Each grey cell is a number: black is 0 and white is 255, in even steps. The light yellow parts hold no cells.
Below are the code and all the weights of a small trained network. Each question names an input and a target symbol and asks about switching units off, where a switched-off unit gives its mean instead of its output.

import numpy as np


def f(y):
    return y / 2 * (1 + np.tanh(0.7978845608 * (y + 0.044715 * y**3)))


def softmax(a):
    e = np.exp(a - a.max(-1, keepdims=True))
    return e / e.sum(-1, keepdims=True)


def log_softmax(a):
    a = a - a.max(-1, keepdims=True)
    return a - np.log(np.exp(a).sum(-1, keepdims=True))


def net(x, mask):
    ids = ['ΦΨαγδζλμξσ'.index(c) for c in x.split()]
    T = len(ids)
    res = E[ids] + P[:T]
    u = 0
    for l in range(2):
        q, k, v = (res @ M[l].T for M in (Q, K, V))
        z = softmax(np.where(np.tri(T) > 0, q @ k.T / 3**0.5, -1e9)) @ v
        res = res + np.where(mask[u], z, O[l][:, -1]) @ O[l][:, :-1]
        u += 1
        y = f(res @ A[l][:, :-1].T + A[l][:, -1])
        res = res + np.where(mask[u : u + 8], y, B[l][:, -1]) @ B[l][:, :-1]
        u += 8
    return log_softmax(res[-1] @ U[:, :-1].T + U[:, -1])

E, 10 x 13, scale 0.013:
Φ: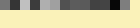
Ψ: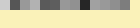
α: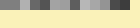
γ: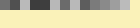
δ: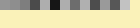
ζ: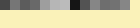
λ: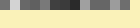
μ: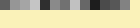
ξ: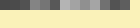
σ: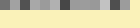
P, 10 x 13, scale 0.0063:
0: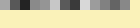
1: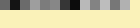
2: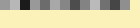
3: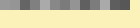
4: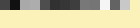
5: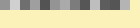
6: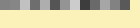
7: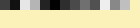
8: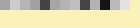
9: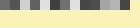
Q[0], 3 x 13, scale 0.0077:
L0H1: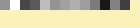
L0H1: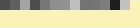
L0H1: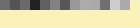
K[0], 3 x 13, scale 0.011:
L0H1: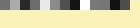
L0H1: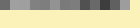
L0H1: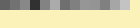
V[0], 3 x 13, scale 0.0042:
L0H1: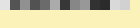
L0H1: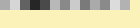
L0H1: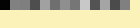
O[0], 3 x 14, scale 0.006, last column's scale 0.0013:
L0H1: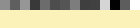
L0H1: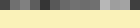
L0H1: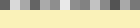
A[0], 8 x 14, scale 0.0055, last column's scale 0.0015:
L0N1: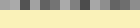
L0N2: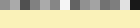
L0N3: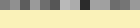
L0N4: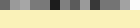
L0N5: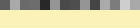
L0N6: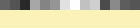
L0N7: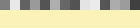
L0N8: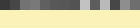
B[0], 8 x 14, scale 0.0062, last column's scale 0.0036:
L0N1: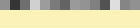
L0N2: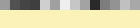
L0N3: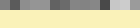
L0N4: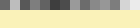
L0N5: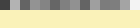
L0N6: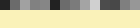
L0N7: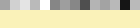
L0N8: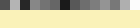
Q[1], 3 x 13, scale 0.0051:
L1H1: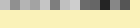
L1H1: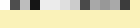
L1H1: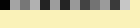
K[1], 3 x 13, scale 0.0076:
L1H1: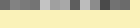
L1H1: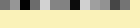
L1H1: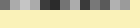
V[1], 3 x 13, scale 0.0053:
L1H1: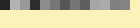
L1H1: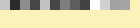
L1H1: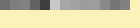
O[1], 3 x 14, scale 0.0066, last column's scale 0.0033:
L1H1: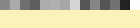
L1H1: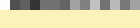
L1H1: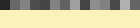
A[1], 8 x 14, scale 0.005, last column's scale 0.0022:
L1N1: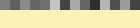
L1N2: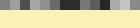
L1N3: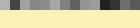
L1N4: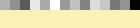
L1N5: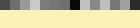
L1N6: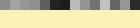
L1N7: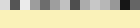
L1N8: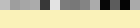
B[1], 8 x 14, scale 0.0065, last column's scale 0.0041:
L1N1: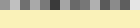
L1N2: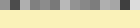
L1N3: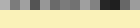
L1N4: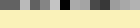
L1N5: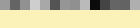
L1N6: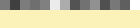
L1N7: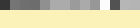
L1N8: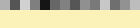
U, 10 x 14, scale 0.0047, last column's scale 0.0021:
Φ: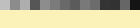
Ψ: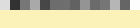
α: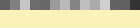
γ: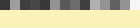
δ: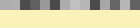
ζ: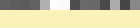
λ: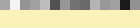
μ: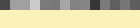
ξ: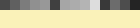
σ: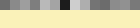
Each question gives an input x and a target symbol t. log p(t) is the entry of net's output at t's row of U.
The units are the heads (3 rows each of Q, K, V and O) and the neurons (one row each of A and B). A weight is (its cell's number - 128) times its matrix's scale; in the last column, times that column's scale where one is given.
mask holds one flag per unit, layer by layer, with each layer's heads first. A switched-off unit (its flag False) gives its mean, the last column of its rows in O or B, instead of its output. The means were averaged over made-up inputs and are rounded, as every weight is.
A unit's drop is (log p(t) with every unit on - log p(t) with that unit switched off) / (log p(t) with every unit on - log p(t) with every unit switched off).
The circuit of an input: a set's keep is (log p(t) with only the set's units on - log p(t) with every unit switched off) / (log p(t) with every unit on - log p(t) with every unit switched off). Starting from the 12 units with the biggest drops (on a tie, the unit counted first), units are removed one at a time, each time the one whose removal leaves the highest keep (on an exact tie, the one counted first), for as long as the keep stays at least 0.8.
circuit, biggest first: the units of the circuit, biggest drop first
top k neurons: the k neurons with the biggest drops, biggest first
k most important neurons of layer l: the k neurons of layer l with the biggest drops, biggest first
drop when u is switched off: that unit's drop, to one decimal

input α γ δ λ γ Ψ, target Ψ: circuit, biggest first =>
[L0H1 L0N1 L1H1]
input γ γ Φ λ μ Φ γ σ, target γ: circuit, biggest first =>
[L0H1 L0N8 L0N5]
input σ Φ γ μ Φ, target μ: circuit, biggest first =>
[L1H1 L1N5]
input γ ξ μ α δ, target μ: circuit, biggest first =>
[L1H1 L1N5 L0N8]
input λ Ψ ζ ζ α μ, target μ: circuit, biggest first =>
[L1H1]
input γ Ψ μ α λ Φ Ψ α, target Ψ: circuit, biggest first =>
[L1H1 L0H1]
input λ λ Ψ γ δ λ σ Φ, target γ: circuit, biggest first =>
[L0H1 L0N8 L0N4]
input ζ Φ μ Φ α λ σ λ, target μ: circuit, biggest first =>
[L1H1 L1N5]
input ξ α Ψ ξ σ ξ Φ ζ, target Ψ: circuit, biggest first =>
[L1H1 L0H1 L1N5]
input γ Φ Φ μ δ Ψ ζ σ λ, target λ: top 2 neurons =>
[L0N7 L1N6]
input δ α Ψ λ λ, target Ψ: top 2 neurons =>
[L1N2 L1N5]
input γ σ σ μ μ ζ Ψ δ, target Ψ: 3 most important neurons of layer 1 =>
[L1N6 L1N2 L1N5]
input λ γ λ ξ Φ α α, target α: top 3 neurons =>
[L1N7 L1N8 L0N8]
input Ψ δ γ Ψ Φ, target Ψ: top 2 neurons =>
[L0N8 L1N2]
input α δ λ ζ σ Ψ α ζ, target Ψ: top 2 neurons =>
[L1N5 L1N2]
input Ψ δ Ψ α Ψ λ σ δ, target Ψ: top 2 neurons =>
[L1N6 L1N2]
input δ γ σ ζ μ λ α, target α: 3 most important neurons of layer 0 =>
[L0N8 L0N4 L0N5]
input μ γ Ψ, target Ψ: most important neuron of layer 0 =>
[L0N1]
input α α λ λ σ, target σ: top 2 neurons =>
[L1N4 L0N7]
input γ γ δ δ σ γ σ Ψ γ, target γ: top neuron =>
[L0N5]
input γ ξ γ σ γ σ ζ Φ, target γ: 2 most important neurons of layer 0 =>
[L0N8 L0N4]
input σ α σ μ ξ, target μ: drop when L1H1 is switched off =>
1.0
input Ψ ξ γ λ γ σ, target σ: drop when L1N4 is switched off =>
0.9
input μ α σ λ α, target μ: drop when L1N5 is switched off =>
0.4
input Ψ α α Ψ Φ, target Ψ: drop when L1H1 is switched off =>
0.6
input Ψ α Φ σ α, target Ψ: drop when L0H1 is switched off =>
0.3
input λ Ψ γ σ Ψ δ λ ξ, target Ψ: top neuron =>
[L0N8]
